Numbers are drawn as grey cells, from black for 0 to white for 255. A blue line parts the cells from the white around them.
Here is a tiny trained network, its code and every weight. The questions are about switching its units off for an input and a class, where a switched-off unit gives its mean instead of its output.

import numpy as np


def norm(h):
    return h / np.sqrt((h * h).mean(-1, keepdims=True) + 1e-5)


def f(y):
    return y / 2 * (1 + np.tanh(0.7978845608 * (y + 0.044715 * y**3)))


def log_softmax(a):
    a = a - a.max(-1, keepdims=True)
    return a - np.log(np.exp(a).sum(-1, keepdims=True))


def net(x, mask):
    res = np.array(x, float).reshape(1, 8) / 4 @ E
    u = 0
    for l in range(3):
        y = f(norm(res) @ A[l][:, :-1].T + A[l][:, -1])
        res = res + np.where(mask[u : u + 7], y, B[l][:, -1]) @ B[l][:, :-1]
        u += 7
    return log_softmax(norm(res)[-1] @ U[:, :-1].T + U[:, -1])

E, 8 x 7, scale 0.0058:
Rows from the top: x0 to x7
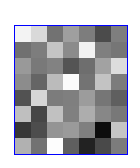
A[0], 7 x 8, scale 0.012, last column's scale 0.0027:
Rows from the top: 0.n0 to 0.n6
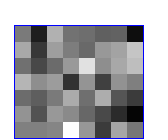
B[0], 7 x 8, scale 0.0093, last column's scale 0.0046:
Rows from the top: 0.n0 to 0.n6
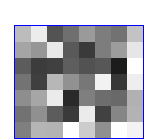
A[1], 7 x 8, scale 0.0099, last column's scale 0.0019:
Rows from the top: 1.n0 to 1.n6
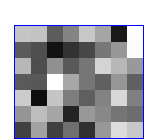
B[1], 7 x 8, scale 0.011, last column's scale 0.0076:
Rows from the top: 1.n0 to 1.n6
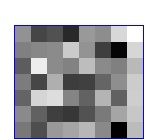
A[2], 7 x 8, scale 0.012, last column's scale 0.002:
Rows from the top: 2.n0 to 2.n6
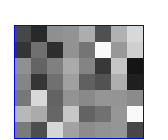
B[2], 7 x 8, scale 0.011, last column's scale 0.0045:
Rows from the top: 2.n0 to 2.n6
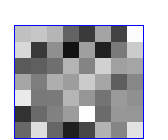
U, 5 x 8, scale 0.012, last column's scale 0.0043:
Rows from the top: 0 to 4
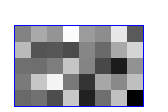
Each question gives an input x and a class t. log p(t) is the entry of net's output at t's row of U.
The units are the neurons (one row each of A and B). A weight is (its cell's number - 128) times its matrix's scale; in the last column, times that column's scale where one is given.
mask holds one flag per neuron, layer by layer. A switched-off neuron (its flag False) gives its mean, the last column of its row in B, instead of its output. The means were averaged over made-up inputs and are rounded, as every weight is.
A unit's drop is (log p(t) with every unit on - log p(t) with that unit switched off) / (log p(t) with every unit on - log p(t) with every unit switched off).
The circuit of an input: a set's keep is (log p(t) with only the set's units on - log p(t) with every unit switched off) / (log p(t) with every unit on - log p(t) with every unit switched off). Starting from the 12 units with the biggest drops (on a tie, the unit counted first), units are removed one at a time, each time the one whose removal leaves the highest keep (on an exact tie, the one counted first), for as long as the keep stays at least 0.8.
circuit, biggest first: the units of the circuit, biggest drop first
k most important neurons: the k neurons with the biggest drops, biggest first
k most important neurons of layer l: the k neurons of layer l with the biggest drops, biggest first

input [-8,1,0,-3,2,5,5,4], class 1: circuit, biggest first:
(0.n0, 1.n5)
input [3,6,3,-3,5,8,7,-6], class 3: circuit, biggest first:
(2.n0)
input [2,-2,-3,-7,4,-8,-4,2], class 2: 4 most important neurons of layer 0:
(0.n6, 0.n4, 0.n0, 0.n5)
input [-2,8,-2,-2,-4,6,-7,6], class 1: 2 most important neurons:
(0.n0, 0.n5)
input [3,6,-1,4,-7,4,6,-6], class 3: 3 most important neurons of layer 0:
(0.n6, 0.n2, 0.n1)
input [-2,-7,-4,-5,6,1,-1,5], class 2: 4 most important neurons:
(0.n6, 1.n1, 0.n0, 0.n4)
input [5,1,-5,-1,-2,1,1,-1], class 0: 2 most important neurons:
(0.n6, 0.n1)
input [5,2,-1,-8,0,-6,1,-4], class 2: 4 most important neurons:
(1.n1, 0.n6, 0.n0, 0.n4)
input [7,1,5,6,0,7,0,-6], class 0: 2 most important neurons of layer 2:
(2.n5, 2.n0)
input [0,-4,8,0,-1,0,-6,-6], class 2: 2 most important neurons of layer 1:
(1.n1, 1.n6)
